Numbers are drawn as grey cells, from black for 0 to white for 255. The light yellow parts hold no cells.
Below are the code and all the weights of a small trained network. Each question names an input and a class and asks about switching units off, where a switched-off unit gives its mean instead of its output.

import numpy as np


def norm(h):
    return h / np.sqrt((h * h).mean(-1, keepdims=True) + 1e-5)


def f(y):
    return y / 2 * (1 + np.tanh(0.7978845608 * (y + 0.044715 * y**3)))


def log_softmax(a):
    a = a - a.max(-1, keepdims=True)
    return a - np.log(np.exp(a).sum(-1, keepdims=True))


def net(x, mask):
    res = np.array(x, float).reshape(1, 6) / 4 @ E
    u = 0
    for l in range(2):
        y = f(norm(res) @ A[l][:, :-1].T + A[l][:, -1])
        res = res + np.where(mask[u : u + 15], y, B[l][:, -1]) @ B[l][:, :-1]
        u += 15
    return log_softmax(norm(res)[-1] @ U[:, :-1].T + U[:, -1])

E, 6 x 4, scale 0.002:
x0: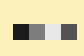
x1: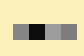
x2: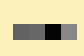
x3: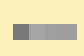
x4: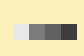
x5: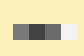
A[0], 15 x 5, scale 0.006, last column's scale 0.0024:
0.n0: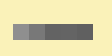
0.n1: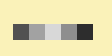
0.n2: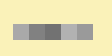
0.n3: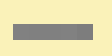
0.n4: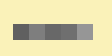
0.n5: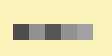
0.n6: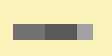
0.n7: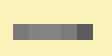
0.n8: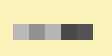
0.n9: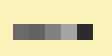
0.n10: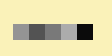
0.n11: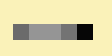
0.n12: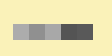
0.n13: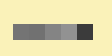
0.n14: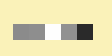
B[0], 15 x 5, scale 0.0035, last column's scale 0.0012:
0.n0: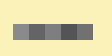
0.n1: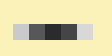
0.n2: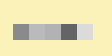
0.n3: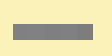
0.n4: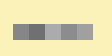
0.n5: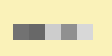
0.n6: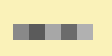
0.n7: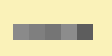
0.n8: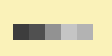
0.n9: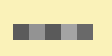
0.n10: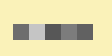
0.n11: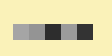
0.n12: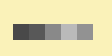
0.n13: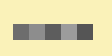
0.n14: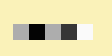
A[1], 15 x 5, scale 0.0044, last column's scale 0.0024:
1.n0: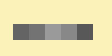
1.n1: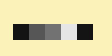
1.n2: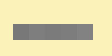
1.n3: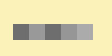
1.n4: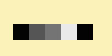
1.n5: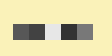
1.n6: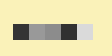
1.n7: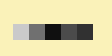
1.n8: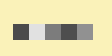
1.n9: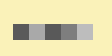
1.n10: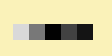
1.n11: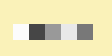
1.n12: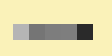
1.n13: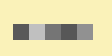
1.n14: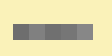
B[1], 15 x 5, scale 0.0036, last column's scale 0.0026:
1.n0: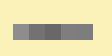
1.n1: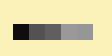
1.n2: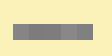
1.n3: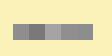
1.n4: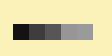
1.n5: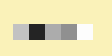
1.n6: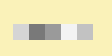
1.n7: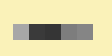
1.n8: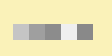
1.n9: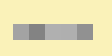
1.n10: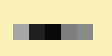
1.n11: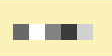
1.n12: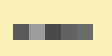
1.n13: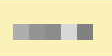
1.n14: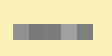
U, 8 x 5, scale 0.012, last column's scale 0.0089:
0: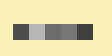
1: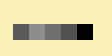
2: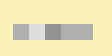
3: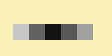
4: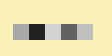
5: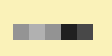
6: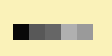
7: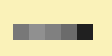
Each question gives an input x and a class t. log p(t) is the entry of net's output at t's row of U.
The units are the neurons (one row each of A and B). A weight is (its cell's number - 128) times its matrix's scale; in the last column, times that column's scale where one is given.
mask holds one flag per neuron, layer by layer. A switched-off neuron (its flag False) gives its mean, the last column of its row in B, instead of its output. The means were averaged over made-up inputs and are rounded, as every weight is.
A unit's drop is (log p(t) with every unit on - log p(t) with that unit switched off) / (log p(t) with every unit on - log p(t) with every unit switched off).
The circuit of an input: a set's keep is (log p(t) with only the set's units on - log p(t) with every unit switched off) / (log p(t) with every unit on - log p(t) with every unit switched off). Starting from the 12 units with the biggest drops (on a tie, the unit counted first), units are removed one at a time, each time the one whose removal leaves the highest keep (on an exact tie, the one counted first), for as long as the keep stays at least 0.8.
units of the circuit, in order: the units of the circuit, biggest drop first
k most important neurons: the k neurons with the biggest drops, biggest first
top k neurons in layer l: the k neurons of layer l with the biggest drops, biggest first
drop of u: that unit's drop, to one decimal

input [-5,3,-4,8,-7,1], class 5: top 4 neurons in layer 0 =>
0.n14, 0.n1, 0.n8, 0.n12
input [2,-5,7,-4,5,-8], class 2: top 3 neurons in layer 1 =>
1.n8, 1.n6, 1.n13
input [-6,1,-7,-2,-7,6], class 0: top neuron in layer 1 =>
1.n11
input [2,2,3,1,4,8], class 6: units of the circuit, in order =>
0.n1, 0.n14, 1.n1
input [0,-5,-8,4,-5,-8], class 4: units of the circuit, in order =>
0.n14, 1.n11
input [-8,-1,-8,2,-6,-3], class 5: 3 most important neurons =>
0.n14, 1.n11, 1.n6
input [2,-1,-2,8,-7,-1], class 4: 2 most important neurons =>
0.n14, 0.n1
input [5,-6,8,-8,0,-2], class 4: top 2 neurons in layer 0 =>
0.n6, 0.n5
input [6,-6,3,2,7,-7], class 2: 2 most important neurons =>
0.n14, 1.n8
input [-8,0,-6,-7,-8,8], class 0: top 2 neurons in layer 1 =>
1.n11, 1.n5
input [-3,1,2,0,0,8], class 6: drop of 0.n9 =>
0.1
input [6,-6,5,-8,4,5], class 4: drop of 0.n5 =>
0.2
